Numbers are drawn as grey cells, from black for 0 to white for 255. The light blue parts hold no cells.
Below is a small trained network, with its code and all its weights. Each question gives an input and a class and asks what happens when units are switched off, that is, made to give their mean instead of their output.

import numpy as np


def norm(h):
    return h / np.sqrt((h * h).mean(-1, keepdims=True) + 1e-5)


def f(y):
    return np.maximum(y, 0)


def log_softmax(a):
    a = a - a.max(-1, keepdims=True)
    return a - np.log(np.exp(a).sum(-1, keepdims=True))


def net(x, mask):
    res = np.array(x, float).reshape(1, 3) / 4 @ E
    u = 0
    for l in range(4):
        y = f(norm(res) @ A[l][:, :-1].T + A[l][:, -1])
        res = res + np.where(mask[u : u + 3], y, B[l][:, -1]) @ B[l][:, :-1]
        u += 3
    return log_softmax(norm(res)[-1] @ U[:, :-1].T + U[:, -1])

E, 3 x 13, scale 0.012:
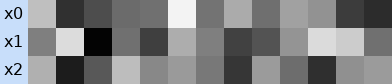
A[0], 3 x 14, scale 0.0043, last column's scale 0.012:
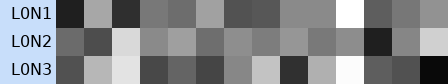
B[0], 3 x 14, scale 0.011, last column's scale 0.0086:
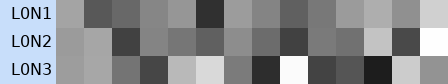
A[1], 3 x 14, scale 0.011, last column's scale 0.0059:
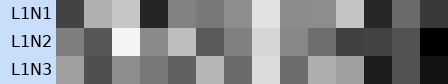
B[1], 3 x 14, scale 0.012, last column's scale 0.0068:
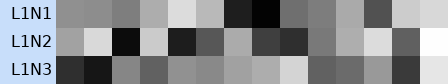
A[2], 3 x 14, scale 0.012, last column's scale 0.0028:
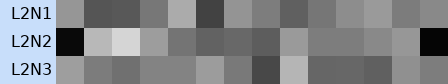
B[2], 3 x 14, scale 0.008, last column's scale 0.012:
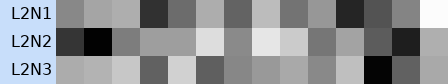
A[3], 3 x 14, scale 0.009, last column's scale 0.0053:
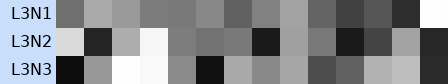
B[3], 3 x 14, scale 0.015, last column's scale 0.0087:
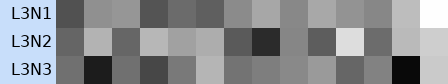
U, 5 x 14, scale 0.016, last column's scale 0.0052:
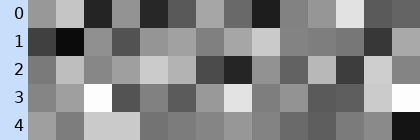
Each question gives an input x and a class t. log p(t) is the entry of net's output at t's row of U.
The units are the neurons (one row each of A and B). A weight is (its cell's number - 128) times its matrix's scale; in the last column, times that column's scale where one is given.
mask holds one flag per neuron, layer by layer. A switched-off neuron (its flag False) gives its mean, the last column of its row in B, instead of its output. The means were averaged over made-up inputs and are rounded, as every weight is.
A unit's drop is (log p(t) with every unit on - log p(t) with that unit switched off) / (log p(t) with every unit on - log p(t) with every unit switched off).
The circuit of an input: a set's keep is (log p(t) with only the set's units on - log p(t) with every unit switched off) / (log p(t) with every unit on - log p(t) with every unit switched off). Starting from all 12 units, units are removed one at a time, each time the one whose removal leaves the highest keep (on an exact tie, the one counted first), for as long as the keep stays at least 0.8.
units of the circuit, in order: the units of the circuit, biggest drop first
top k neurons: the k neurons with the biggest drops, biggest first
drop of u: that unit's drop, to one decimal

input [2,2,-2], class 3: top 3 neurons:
[L1N2, L2N1, L0N1]
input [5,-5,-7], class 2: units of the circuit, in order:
[L1N1]
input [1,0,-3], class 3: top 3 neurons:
[L0N1, L1N1, L3N2]
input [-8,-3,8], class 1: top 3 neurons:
[L3N3, L1N1, L2N2]
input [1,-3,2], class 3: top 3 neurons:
[L0N2, L1N2, L1N1]
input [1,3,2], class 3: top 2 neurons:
[L1N2, L2N1]
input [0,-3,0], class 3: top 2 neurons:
[L0N2, L1N2]
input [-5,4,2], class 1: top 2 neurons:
[L1N2, L0N2]
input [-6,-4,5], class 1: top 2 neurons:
[L3N3, L1N1]
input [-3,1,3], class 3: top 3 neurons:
[L1N2, L1N1, L3N1]
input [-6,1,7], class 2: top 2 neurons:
[L3N2, L1N3]
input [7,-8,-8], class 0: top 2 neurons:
[L1N2, L0N2]
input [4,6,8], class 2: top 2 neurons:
[L1N2, L0N2]
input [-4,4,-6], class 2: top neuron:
[L0N2]
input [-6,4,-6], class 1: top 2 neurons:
[L1N2, L2N2]
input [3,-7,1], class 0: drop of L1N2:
0.5
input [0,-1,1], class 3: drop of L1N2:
0.7
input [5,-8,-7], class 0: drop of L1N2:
1.2
